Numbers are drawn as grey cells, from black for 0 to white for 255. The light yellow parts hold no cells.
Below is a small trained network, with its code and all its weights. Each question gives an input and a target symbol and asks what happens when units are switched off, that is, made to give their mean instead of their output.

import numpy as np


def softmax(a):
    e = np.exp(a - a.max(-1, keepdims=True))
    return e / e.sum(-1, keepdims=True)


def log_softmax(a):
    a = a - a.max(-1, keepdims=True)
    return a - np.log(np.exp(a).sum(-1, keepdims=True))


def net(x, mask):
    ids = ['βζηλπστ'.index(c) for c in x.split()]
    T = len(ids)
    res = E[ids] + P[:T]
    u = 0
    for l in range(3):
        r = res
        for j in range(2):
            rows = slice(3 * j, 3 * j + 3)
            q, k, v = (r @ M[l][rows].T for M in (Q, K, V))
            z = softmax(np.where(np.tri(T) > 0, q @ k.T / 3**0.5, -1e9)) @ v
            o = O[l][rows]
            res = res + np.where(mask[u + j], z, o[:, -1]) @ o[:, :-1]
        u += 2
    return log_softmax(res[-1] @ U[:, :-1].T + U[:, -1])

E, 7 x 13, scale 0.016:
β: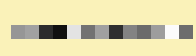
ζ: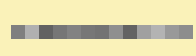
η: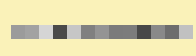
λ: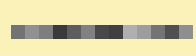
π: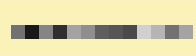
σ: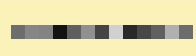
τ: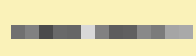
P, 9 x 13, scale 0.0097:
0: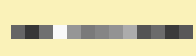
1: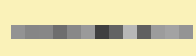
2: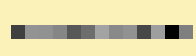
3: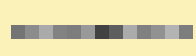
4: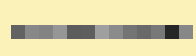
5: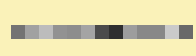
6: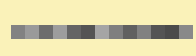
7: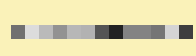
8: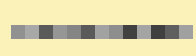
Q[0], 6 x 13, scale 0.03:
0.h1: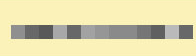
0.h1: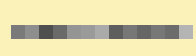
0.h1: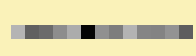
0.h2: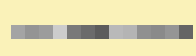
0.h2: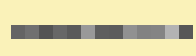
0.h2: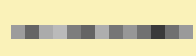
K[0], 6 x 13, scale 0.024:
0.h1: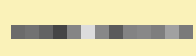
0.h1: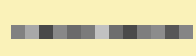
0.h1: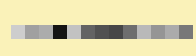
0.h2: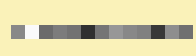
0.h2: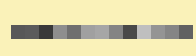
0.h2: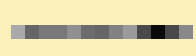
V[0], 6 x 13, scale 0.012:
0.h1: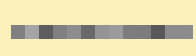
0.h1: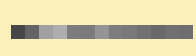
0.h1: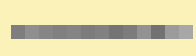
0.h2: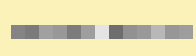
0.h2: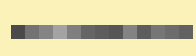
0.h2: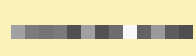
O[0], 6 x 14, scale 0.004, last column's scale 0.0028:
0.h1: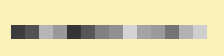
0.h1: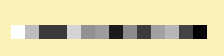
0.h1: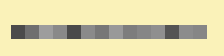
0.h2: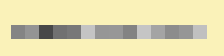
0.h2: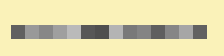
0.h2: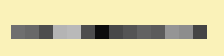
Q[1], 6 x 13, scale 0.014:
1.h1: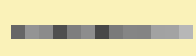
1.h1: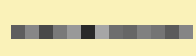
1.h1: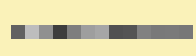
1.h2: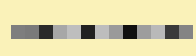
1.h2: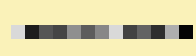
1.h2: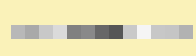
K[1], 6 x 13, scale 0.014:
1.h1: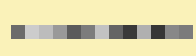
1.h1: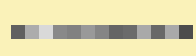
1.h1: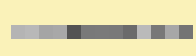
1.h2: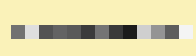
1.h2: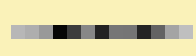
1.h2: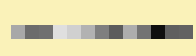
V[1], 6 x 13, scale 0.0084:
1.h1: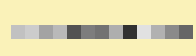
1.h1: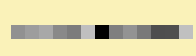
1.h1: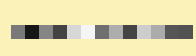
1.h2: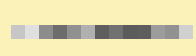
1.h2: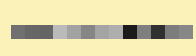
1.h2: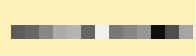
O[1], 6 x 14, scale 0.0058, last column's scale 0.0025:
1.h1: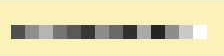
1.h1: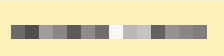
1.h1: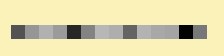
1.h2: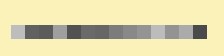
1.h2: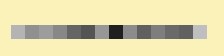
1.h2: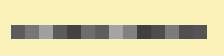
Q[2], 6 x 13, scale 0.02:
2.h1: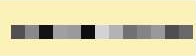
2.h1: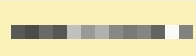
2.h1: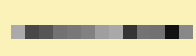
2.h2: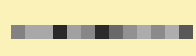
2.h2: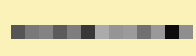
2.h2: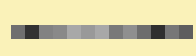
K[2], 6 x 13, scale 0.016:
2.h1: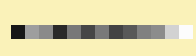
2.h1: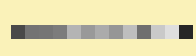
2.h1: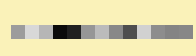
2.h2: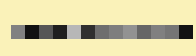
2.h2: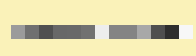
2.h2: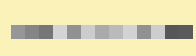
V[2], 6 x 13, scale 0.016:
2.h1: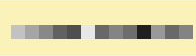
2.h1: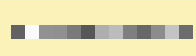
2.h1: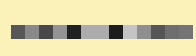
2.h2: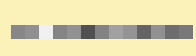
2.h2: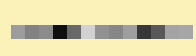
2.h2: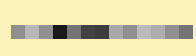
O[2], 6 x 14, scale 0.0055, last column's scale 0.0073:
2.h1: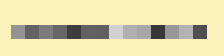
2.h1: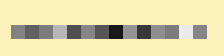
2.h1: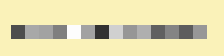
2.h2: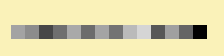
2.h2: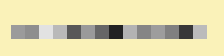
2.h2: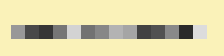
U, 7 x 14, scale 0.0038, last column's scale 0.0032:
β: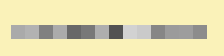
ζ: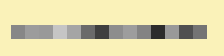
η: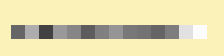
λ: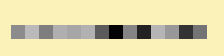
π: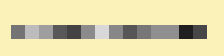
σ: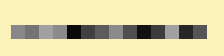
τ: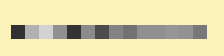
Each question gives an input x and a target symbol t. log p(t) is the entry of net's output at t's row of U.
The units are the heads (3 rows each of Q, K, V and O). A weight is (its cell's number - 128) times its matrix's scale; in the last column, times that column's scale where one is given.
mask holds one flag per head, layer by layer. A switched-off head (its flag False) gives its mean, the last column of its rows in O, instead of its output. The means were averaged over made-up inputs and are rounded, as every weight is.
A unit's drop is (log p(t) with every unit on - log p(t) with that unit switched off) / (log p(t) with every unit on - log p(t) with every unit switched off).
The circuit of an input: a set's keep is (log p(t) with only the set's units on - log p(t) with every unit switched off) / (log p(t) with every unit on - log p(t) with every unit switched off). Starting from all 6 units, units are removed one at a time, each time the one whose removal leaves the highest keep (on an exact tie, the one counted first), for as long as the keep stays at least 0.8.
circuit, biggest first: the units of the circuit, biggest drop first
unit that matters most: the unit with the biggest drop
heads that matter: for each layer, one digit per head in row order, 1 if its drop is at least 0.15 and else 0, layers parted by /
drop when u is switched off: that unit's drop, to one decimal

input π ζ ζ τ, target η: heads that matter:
00 / 10 / 01
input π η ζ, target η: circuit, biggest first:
1.h1; 2.h2; 0.h1; 1.h2
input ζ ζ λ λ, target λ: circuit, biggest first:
2.h1; 2.h2; 0.h1
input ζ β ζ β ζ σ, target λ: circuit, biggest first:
2.h1; 2.h2
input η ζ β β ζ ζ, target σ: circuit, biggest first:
2.h1; 1.h2; 2.h2
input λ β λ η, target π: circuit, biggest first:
2.h1; 0.h2; 1.h1
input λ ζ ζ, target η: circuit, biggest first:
2.h2; 1.h2
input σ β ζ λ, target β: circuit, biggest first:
0.h1; 2.h2; 2.h1; 0.h2
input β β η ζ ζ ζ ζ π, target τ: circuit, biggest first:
1.h1; 2.h2
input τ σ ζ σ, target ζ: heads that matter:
00 / 00 / 11
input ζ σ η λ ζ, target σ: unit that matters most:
1.h1
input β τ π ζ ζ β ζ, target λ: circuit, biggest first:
1.h1; 2.h1; 2.h2
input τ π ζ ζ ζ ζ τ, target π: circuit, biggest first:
1.h1; 2.h1; 0.h1; 0.h2
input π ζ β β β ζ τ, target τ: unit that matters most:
0.h1
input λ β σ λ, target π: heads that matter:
01 / 10 / 10
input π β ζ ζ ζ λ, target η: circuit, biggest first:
1.h1; 2.h2; 0.h1
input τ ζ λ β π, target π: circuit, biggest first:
0.h2; 2.h1
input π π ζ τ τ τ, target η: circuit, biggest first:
1.h1; 2.h2; 1.h2
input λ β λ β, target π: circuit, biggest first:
0.h2; 2.h1; 1.h1
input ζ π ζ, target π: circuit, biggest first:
2.h1
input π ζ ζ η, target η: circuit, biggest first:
1.h1; 2.h2
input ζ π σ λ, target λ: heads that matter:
00 / 00 / 11
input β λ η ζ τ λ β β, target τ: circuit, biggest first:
1.h1; 2.h2; 2.h1
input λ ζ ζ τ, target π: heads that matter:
01 / 10 / 10
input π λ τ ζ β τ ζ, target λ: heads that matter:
00 / 10 / 10
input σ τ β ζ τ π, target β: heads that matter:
01 / 00 / 11
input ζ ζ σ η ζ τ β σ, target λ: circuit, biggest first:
2.h2; 2.h1
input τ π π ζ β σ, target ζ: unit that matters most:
2.h1
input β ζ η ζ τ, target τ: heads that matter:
01 / 00 / 01
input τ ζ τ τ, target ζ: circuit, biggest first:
2.h1; 2.h2
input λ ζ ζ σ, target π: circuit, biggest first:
2.h1; 0.h2
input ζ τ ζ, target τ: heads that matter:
10 / 01 / 11
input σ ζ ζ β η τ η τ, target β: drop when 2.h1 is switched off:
0.5
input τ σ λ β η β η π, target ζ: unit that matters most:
2.h1
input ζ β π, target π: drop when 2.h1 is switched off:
0.8
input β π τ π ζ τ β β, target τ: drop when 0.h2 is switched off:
0.0
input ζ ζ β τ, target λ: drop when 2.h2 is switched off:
0.1
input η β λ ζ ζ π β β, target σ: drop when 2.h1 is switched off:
0.6
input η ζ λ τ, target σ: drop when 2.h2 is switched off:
0.2
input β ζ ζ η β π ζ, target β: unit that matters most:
1.h1
